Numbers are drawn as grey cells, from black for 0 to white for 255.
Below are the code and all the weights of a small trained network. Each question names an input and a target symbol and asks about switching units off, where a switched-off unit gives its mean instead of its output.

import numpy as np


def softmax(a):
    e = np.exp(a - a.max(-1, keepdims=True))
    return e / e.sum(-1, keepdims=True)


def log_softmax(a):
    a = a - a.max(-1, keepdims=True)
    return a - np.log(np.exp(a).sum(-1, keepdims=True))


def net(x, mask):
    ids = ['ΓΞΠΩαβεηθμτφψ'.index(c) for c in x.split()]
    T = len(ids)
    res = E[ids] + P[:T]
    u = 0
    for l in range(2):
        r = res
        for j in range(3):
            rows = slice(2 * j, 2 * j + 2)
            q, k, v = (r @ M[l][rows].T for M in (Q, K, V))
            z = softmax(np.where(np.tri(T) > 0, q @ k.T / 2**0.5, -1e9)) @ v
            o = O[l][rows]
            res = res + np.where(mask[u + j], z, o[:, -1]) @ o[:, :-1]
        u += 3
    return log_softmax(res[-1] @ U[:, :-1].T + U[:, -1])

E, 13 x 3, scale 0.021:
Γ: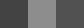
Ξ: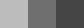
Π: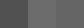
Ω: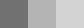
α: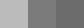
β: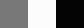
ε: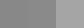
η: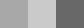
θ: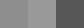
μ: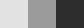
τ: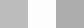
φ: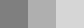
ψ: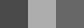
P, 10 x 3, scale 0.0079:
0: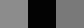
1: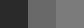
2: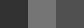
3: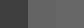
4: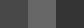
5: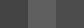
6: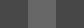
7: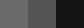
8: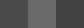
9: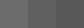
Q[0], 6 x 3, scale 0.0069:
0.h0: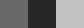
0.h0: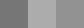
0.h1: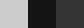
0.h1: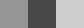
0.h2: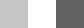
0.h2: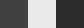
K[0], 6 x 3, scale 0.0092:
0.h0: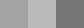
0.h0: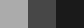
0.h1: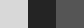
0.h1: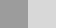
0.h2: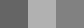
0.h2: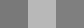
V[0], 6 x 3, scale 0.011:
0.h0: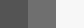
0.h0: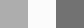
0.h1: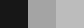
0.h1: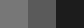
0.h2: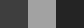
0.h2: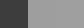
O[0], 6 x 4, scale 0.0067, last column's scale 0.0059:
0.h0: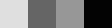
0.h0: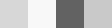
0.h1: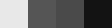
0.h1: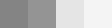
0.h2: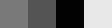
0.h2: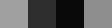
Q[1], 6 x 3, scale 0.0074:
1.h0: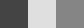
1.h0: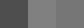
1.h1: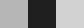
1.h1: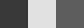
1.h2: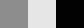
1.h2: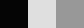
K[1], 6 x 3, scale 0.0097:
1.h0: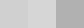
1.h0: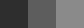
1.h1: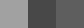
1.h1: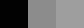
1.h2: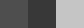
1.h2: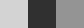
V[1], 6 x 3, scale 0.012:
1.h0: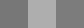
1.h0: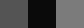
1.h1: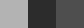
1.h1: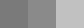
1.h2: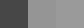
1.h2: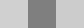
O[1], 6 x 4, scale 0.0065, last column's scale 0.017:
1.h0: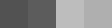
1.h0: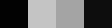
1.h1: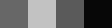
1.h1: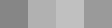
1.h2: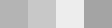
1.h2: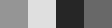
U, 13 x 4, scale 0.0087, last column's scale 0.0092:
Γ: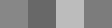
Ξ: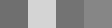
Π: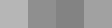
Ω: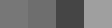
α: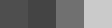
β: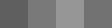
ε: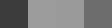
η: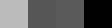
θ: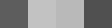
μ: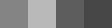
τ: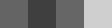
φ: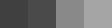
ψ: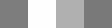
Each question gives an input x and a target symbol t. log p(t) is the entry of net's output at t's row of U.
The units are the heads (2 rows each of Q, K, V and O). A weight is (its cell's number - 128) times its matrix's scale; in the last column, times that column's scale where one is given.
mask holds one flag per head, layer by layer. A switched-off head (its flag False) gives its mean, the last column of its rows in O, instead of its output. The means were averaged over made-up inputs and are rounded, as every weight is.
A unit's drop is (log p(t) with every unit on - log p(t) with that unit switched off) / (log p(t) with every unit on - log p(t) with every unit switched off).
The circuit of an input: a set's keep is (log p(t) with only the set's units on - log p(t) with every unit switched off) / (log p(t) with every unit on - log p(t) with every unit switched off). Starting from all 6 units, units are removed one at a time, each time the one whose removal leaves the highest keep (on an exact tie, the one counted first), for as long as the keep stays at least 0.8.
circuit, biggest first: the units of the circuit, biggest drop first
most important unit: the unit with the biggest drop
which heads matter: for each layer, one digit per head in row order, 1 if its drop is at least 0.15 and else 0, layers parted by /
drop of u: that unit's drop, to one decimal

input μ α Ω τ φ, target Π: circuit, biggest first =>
[0.h1, 0.h2, 1.h2]
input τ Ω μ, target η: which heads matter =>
110 / 101
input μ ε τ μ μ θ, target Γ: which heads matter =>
111 / 110
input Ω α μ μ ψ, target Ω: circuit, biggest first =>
[1.h2, 0.h1, 0.h0, 0.h2]
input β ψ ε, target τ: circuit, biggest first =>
[0.h2, 0.h1, 1.h2]
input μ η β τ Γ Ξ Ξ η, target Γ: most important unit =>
0.h1
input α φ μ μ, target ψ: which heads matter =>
001 / 001
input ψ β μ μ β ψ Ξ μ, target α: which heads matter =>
011 / 001
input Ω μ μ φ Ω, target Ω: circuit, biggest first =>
[0.h1, 1.h2, 0.h0]
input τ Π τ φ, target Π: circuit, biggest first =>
[0.h0, 1.h0]
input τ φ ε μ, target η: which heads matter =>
111 / 101
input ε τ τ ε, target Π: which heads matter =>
101 / 000
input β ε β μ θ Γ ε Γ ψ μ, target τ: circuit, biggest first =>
[0.h2, 0.h0, 1.h2]
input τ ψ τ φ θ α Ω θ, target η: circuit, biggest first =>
[0.h0, 1.h0]
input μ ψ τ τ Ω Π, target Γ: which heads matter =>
111 / 010
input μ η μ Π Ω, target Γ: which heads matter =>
111 / 011
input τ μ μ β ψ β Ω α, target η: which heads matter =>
111 / 100
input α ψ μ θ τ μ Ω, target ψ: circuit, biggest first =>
[0.h2, 0.h0, 1.h2]
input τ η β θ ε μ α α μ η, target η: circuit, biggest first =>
[1.h0, 0.h0]
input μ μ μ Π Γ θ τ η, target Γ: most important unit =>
1.h2
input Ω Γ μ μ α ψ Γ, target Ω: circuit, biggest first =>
[1.h2, 0.h0, 0.h2]
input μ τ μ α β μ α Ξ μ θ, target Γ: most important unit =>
0.h1
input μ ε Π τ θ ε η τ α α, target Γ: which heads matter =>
111 / 010
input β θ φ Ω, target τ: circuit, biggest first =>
[0.h1, 0.h2, 1.h2]
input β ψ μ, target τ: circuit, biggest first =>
[0.h2, 1.h2]
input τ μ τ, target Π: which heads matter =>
001 / 100
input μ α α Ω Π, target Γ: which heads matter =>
101 / 010
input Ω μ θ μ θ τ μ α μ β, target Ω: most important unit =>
1.h2
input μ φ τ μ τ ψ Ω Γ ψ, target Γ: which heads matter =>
111 / 011
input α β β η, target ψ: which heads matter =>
111 / 111
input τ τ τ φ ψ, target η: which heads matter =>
100 / 100
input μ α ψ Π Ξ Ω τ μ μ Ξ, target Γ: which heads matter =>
111 / 010
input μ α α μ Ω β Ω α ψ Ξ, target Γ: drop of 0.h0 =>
0.2
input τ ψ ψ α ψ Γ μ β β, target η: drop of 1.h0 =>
1.0
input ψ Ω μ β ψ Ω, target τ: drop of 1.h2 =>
0.4
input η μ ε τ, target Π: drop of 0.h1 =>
0.1
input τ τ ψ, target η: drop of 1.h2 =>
0.0
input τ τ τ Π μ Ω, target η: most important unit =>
1.h0
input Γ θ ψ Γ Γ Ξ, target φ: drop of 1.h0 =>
0.4
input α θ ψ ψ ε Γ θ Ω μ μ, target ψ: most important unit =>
0.h1
